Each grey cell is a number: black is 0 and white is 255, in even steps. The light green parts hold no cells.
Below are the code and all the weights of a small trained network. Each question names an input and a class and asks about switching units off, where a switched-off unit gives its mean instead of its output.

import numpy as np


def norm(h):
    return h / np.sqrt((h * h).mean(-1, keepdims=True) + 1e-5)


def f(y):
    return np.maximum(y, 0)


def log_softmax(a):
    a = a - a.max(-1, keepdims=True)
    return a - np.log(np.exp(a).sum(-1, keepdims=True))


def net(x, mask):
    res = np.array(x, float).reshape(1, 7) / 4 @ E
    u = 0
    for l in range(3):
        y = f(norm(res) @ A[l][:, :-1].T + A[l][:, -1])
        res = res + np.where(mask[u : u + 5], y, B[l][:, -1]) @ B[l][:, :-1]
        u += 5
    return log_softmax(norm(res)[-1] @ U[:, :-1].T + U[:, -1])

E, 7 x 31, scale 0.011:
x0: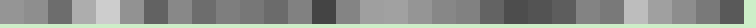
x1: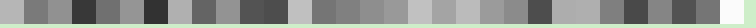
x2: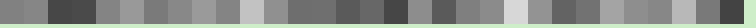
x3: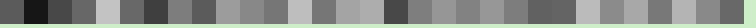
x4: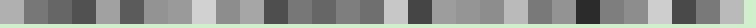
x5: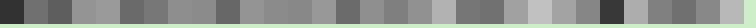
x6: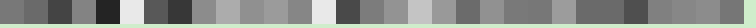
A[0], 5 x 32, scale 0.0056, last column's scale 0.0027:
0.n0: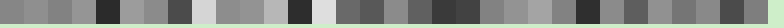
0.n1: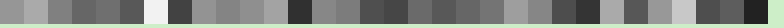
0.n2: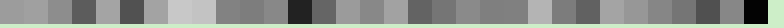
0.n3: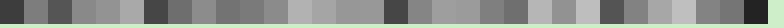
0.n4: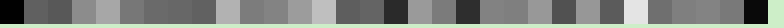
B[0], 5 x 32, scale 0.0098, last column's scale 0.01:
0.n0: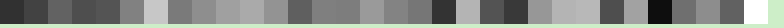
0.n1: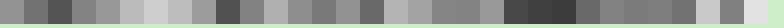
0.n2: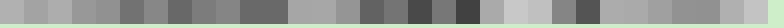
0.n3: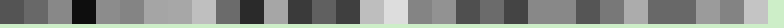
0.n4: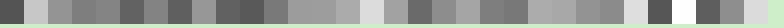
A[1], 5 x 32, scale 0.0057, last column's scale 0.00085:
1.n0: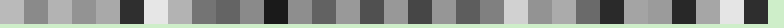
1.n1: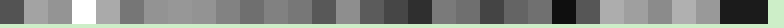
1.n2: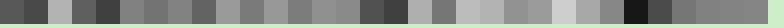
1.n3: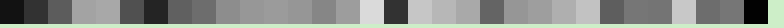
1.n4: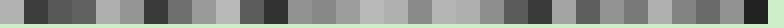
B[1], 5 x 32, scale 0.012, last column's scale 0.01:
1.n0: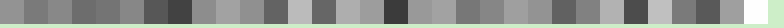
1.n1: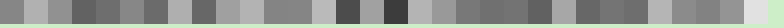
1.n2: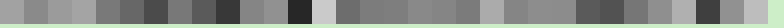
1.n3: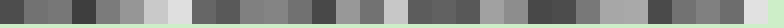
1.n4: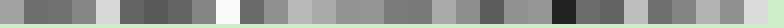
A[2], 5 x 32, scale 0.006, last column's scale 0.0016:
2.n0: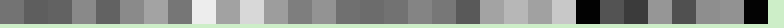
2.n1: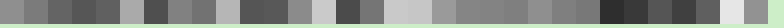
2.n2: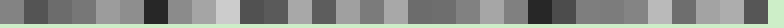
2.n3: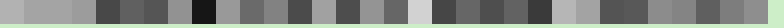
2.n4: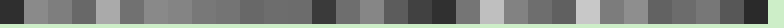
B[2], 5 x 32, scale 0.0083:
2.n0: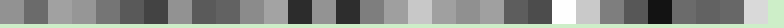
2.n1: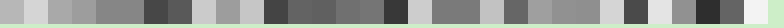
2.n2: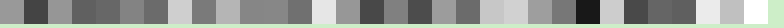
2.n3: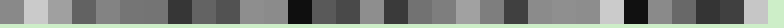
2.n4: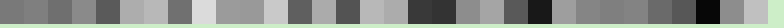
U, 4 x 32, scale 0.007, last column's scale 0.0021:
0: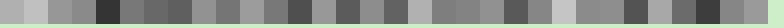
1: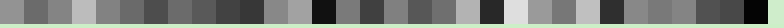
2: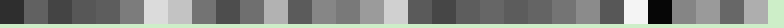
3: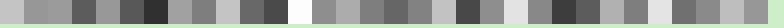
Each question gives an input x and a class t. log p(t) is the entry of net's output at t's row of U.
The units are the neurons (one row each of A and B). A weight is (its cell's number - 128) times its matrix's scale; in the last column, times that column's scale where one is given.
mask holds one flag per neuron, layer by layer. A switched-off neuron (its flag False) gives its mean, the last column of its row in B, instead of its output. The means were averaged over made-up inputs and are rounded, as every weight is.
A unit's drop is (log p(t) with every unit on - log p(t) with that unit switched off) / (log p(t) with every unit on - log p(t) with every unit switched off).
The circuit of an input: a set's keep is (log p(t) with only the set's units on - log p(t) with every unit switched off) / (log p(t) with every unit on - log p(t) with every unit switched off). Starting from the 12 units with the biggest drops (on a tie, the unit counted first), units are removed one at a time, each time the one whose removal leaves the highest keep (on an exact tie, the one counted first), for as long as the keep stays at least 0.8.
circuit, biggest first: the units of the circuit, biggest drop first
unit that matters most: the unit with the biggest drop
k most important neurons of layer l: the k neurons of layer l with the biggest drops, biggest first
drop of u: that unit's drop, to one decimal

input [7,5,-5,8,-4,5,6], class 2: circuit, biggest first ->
1.n3
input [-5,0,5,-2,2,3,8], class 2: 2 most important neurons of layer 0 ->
0.n0, 0.n2
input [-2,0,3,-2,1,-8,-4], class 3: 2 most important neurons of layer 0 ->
0.n2, 0.n3
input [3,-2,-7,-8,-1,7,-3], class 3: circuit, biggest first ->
1.n0, 0.n0
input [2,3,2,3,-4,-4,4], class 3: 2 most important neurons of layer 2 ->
2.n2, 2.n0
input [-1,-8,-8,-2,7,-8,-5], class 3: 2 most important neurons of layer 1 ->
1.n0, 1.n2
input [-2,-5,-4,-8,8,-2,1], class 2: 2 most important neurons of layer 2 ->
2.n1, 2.n3
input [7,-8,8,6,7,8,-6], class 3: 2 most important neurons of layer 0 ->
0.n0, 0.n2
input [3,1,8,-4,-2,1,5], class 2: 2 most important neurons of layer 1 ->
1.n1, 1.n0
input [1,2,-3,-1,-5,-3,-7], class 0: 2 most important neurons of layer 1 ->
1.n4, 1.n1
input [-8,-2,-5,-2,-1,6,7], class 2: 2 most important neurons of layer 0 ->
0.n0, 0.n4
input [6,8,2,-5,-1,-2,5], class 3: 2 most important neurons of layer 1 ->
1.n4, 1.n1
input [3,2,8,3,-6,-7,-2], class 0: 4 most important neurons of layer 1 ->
1.n1, 1.n4, 1.n3, 1.n0
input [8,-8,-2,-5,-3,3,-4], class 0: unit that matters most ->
1.n1
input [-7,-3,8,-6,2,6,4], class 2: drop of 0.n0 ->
0.2
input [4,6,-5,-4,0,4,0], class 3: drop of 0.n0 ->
0.1
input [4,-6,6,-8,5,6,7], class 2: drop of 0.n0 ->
0.3
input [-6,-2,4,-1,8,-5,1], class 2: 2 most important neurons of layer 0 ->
0.n0, 0.n1
